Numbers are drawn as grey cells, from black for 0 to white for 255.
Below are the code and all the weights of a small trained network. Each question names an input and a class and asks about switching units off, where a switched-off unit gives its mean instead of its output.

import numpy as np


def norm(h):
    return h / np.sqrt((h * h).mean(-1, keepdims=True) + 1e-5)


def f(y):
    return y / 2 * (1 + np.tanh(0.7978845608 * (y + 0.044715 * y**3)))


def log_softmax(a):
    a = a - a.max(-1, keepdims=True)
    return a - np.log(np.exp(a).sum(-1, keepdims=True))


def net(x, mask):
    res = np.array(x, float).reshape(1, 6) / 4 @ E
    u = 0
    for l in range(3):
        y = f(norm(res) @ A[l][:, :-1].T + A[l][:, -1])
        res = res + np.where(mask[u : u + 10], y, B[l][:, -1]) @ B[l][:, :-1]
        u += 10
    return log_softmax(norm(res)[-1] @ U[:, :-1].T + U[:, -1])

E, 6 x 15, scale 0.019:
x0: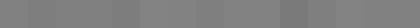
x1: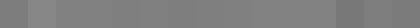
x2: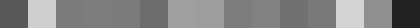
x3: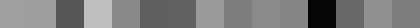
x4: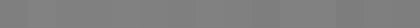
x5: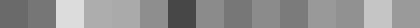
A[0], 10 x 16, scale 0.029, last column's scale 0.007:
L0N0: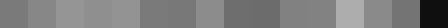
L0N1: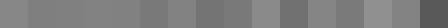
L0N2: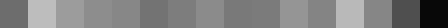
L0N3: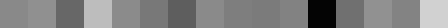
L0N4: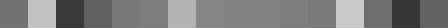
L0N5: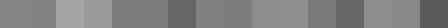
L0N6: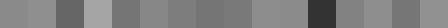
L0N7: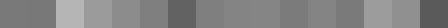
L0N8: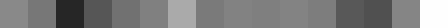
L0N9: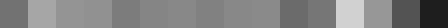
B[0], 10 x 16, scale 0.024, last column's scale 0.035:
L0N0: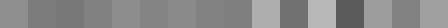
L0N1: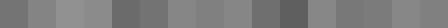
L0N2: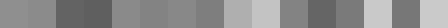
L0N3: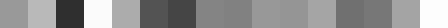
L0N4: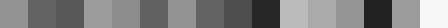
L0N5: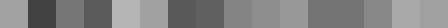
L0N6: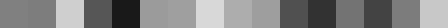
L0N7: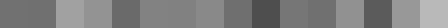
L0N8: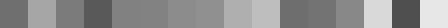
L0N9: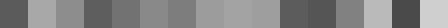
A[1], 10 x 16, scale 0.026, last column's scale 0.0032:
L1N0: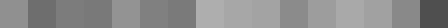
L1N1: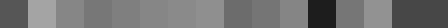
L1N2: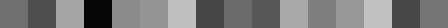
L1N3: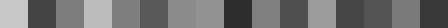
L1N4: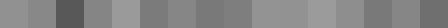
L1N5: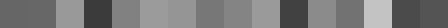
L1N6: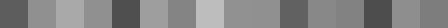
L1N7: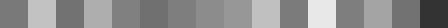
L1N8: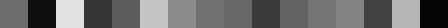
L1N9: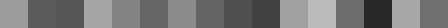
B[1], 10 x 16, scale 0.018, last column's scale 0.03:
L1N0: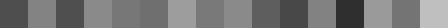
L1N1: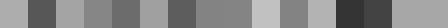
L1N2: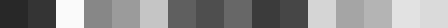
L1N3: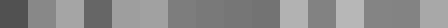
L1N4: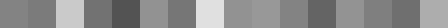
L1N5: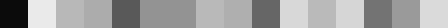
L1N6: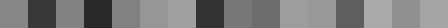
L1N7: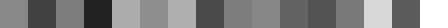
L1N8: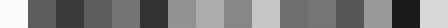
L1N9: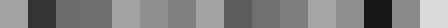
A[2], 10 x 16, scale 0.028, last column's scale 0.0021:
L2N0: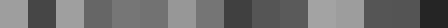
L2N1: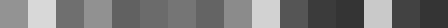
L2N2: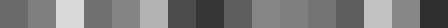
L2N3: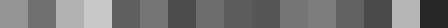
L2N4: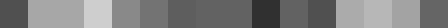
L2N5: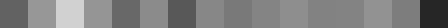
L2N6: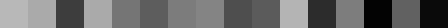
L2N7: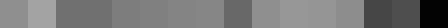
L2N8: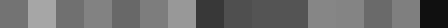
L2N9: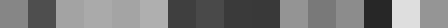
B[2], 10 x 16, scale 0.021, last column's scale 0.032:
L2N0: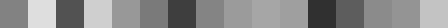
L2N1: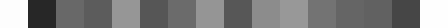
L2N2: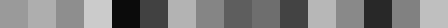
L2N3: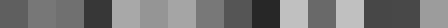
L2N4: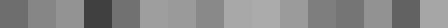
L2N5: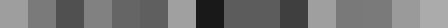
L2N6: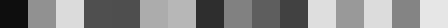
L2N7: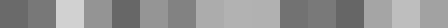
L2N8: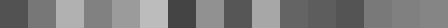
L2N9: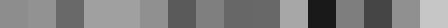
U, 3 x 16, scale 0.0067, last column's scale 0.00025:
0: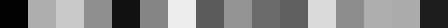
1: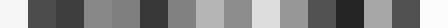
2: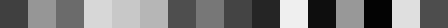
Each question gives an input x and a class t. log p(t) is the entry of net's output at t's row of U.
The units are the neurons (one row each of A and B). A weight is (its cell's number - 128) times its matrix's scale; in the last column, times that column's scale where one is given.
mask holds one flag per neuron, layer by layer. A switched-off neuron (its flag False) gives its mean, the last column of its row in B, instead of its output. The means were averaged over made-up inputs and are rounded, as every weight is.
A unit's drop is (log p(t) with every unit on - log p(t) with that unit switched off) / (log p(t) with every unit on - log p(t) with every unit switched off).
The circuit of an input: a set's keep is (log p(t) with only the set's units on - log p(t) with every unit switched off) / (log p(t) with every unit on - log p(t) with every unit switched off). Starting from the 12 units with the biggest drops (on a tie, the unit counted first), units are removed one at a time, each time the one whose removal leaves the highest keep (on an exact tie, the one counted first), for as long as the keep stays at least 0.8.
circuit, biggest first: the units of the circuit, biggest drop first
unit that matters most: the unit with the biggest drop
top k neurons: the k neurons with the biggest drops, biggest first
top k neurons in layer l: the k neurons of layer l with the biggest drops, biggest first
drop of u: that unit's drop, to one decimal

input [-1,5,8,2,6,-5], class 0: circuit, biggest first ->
L0N4, L2N6
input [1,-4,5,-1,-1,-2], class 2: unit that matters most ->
L0N4
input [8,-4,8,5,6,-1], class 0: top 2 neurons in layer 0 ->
L0N4, L0N8
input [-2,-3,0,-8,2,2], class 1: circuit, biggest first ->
L0N8, L1N8, L0N3
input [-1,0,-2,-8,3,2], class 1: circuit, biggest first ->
L0N8, L1N8, L0N3
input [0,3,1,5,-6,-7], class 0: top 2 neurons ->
L0N4, L0N9
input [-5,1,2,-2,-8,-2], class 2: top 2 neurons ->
L0N4, L0N3
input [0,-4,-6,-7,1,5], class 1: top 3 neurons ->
L0N3, L1N8, L0N8
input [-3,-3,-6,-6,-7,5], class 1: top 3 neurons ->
L0N3, L1N8, L0N8
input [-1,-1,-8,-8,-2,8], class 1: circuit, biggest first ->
L0N3, L1N8
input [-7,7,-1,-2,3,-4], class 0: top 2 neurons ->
L0N8, L0N3
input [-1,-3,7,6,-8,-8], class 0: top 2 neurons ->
L0N4, L2N6
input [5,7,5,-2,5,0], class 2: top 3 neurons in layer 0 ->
L0N4, L0N8, L0N3
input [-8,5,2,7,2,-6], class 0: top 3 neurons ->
L0N4, L2N6, L0N8
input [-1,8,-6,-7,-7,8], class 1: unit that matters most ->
L0N3
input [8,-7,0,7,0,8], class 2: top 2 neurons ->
L0N8, L0N7
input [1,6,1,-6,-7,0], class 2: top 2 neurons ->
L0N6, L0N8
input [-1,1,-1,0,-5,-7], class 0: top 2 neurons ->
L0N3, L0N8
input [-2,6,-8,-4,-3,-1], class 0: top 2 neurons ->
L0N4, L0N3
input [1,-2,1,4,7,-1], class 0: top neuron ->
L2N6
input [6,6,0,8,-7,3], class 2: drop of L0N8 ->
0.7
